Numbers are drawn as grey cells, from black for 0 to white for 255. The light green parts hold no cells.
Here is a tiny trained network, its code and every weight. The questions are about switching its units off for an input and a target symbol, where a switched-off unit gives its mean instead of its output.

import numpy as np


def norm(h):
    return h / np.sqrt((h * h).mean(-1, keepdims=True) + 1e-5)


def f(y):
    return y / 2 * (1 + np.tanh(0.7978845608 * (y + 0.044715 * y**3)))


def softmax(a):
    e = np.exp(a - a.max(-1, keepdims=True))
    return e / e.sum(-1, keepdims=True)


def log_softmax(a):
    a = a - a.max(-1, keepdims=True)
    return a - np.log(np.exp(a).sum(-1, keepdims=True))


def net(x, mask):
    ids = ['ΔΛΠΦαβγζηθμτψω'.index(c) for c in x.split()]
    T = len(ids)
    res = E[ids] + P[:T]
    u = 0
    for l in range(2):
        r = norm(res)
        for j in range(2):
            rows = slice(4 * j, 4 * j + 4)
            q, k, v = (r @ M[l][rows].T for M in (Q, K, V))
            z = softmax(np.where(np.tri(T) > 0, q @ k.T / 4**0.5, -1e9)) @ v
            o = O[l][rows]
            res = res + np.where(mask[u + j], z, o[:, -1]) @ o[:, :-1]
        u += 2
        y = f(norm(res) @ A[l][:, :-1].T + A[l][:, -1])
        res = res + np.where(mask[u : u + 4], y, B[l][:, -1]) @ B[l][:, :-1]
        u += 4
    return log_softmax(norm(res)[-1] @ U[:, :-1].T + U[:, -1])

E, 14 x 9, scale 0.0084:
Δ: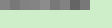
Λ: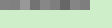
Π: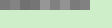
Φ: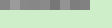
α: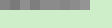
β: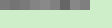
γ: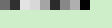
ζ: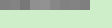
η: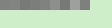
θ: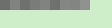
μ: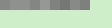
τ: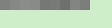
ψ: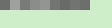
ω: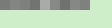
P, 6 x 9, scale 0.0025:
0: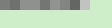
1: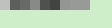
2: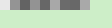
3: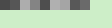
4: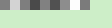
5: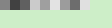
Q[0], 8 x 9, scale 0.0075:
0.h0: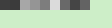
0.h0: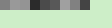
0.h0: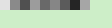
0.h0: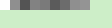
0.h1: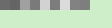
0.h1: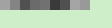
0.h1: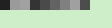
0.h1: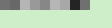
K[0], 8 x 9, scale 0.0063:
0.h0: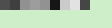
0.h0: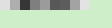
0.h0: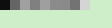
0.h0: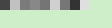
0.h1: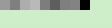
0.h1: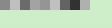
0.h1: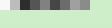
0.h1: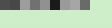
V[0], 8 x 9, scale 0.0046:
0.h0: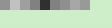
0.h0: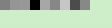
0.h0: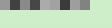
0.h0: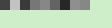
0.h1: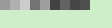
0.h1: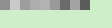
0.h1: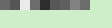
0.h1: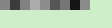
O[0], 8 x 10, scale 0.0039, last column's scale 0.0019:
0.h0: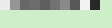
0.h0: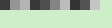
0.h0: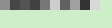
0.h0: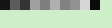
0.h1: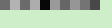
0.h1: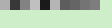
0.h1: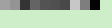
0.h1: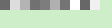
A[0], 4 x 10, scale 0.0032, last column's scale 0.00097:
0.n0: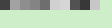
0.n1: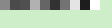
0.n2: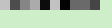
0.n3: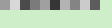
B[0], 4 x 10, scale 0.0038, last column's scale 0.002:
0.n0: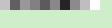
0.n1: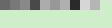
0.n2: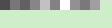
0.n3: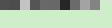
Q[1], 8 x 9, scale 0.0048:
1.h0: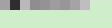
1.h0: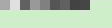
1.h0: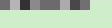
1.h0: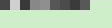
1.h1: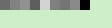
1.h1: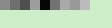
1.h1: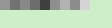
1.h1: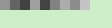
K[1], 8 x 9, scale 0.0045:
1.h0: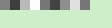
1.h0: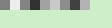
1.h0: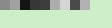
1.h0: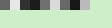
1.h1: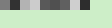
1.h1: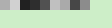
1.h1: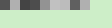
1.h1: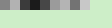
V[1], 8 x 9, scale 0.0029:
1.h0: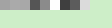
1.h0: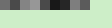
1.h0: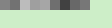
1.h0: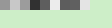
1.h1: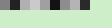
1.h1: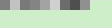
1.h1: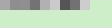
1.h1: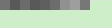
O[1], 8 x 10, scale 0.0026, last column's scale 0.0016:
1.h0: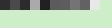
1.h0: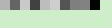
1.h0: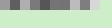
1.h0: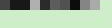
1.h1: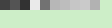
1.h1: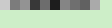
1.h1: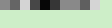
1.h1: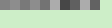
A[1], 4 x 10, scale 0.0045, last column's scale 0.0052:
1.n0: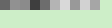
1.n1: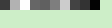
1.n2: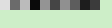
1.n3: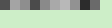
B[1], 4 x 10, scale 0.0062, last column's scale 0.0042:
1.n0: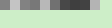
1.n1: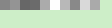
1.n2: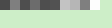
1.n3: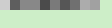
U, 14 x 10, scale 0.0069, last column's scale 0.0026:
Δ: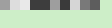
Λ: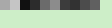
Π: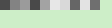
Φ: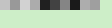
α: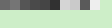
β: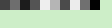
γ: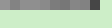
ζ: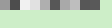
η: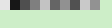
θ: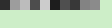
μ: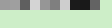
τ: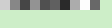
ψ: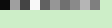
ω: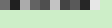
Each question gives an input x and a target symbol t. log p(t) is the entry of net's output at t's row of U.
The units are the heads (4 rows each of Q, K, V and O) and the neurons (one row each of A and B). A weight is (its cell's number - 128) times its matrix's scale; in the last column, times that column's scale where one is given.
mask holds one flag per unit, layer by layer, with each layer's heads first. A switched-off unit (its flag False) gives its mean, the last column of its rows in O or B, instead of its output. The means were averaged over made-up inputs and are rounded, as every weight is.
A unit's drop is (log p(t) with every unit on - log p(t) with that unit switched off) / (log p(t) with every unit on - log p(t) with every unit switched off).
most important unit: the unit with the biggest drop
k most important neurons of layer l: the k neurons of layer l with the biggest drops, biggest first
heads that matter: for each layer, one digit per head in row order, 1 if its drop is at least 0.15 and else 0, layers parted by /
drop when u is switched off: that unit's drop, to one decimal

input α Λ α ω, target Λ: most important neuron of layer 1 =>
[1.n2]
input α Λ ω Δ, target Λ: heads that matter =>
01 / 00
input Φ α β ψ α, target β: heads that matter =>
10 / 00
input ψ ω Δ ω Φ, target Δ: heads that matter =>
01 / 00
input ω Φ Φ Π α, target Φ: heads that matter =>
11 / 00
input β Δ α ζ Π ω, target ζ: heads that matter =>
10 / 00
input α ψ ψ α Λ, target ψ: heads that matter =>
11 / 00
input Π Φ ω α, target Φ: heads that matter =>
10 / 00
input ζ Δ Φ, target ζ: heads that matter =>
10 / 00
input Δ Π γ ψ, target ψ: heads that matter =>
01 / 01
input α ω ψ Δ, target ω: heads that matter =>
10 / 00
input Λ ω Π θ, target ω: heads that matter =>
00 / 00
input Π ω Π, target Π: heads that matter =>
11 / 00
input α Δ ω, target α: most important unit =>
1.n2
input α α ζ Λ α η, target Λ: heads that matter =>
01 / 00
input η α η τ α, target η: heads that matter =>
11 / 00
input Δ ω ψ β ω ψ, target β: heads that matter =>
11 / 00
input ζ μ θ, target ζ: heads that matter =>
11 / 00
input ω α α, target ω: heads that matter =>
10 / 00
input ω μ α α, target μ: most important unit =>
0.n2
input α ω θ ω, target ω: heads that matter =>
00 / 00
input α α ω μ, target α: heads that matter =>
00 / 00
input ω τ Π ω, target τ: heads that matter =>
10 / 00
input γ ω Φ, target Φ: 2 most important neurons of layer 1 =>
[1.n2; 1.n1]
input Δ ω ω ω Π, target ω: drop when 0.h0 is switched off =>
0.2
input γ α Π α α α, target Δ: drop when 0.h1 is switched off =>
0.3
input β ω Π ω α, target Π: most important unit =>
1.n1
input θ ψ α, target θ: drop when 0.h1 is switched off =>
0.2
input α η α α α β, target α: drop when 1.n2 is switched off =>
0.1
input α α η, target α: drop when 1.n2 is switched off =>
0.3
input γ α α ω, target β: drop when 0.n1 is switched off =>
0.1
